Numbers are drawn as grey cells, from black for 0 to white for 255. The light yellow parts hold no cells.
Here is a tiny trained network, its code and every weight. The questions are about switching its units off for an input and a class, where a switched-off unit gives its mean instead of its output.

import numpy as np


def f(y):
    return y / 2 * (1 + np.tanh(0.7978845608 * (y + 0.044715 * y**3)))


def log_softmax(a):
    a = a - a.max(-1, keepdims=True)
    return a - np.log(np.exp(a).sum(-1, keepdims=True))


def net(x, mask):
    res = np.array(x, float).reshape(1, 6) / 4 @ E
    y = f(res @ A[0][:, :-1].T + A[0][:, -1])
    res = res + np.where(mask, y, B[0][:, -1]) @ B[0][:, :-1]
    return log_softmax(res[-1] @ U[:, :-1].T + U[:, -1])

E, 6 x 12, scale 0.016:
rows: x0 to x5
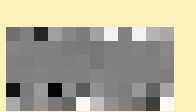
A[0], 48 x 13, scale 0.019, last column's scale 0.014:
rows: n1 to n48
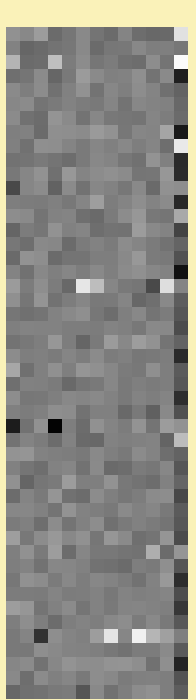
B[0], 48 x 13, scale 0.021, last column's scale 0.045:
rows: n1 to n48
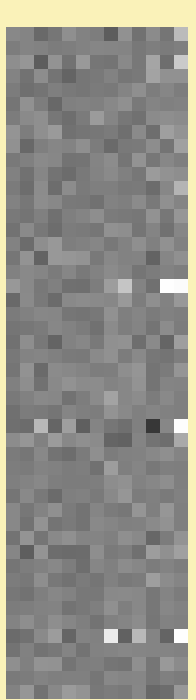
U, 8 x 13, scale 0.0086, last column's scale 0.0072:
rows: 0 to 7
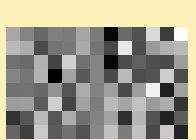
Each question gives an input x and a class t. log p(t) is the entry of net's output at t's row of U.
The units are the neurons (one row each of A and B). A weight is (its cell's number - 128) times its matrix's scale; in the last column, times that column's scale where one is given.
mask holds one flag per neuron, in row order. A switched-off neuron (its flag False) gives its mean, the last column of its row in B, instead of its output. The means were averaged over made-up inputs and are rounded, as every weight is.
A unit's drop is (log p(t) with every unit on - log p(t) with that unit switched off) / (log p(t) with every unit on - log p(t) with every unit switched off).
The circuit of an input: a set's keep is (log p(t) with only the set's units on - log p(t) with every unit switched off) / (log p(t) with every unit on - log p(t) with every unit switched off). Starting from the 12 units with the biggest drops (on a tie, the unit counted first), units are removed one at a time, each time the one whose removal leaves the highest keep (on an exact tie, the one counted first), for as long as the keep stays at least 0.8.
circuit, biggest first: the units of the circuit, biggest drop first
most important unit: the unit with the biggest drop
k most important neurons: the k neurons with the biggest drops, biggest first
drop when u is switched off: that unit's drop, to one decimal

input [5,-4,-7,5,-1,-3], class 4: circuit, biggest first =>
[n29 n19]
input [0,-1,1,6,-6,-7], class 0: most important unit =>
n44
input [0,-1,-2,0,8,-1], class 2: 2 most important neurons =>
[n44 n19]
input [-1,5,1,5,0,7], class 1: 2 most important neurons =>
[n44 n29]
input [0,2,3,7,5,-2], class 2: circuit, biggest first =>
[n44 n19]
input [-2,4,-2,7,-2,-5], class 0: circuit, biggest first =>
[n44 n19 n29]
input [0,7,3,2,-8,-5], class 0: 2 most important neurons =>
[n44 n19]
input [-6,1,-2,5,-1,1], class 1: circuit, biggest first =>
[n29 n44]
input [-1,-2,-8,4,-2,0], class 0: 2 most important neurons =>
[n19 n44]
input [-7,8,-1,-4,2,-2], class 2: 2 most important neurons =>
[n19 n44]
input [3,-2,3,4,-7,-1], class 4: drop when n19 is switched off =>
0.6
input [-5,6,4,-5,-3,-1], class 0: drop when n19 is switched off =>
0.4
